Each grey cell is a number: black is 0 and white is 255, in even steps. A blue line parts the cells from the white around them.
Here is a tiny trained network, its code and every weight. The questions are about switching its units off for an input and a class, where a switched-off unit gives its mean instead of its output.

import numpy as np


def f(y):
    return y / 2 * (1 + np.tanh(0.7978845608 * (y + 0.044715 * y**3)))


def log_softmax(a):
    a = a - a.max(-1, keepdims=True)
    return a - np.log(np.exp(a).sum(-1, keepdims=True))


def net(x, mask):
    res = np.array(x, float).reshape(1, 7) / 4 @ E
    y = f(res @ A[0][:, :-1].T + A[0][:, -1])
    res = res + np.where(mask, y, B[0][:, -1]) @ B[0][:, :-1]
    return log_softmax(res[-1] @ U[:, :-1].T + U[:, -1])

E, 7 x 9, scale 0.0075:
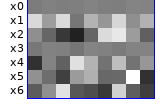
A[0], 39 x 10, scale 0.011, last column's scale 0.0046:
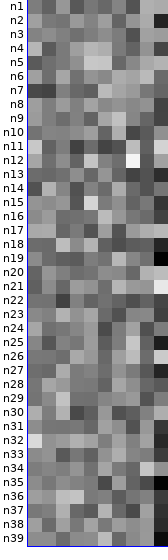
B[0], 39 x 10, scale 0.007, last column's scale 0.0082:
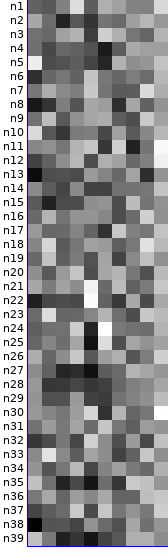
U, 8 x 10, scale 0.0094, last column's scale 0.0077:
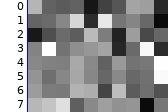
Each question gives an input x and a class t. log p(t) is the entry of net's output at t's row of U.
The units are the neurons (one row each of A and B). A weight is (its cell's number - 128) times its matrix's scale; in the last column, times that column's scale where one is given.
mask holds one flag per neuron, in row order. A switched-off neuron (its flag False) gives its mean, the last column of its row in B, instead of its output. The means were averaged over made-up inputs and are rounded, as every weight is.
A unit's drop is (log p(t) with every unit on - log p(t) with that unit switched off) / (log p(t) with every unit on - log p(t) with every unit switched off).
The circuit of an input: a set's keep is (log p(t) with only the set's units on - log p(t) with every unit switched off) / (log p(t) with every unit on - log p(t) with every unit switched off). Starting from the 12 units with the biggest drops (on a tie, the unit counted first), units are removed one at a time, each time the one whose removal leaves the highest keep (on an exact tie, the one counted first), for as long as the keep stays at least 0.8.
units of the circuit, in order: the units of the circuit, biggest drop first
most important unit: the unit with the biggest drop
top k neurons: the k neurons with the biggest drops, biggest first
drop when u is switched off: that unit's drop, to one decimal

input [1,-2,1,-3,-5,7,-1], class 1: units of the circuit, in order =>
[n12]
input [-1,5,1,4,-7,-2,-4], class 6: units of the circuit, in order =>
[n30, n11]
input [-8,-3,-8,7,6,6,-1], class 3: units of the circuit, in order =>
[n18, n23]
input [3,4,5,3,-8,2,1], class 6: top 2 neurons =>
[n11, n30]
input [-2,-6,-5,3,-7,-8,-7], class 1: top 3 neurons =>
[n37, n3, n1]
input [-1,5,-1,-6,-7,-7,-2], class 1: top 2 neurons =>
[n37, n3]
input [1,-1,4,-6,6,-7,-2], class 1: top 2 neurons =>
[n30, n11]
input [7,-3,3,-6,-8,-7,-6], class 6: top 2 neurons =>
[n30, n17]
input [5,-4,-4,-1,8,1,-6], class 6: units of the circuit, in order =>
[n21, n5]
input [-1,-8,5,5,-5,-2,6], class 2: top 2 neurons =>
[n22, n13]
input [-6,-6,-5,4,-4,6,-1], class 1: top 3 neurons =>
[n24, n25, n12]
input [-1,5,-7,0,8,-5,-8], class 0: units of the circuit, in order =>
[n5, n4]
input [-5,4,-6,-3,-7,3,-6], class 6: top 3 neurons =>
[n11, n17, n30]
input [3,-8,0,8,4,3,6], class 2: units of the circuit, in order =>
[n22]
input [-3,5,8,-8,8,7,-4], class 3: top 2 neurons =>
[n9, n33]
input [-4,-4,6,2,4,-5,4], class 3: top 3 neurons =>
[n7, n33, n9]
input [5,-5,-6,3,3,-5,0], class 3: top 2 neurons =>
[n18, n12]
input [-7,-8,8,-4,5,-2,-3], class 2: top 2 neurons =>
[n22, n13]
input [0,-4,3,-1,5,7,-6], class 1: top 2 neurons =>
[n12, n25]
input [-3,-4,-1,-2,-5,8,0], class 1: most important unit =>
n24
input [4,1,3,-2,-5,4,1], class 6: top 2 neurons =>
[n11, n37]
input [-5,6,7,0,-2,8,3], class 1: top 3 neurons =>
[n12, n24, n25]
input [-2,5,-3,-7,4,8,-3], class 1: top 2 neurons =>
[n24, n12]
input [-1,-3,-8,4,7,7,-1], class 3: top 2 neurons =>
[n18, n23]
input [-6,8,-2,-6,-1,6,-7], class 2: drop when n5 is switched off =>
-0.1
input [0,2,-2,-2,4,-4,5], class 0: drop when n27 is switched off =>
0.2
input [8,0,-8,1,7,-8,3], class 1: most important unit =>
n20
